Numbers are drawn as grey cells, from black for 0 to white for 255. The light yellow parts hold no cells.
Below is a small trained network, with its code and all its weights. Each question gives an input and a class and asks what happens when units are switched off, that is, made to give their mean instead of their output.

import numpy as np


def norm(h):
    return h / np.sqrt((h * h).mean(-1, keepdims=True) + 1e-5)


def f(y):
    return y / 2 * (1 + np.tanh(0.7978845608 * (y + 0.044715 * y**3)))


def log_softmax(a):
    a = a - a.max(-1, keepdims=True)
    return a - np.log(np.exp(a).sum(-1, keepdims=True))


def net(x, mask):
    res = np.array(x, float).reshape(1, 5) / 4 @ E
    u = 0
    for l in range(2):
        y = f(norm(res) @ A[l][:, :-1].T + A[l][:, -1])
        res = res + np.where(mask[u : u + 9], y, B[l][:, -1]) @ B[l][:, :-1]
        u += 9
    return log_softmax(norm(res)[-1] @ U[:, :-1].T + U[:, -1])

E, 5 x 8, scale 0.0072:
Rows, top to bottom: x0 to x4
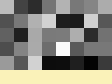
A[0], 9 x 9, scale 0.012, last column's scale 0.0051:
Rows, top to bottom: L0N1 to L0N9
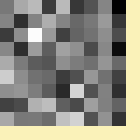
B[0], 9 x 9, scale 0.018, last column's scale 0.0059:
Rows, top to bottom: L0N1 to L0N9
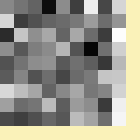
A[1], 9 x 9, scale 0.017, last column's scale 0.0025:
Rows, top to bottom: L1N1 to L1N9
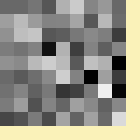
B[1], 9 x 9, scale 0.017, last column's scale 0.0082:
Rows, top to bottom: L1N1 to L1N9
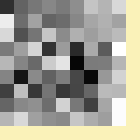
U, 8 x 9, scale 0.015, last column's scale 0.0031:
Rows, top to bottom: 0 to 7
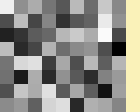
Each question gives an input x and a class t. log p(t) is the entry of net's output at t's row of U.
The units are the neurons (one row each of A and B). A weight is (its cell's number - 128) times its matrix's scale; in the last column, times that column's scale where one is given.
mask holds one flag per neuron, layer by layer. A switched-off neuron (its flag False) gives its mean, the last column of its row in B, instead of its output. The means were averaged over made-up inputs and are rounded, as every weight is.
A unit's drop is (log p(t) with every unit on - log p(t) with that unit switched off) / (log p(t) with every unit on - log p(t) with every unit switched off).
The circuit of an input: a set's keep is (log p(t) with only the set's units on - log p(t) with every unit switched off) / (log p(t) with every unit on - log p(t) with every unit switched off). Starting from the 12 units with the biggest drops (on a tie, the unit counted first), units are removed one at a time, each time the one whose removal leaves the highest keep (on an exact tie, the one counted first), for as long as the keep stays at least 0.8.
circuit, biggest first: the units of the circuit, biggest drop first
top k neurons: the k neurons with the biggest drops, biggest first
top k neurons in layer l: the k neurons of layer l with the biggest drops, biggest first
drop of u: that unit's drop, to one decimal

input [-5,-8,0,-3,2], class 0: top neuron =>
L0N7
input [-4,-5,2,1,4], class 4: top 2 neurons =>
L0N1, L1N4
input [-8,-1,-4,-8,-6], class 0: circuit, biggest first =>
L1N2, L0N9, L0N1
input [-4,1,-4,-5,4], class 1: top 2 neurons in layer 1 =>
L1N7, L1N9
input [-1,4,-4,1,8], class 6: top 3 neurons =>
L0N3, L0N8, L1N4
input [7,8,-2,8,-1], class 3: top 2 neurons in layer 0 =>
L0N8, L0N2
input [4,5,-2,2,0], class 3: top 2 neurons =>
L0N8, L0N3
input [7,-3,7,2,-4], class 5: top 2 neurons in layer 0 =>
L0N4, L0N1
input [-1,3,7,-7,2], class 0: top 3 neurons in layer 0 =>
L0N7, L0N9, L0N5
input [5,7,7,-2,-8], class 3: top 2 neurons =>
L0N2, L0N8
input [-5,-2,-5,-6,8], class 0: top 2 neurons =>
L0N7, L1N3
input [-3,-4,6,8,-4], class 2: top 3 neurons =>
L0N9, L1N1, L1N9
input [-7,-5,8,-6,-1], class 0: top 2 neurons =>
L0N7, L1N2
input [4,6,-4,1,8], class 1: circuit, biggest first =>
L0N6
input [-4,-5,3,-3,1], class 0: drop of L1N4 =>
0.1
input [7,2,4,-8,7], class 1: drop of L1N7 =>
0.5
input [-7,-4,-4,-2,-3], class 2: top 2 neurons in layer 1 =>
L1N1, L1N9
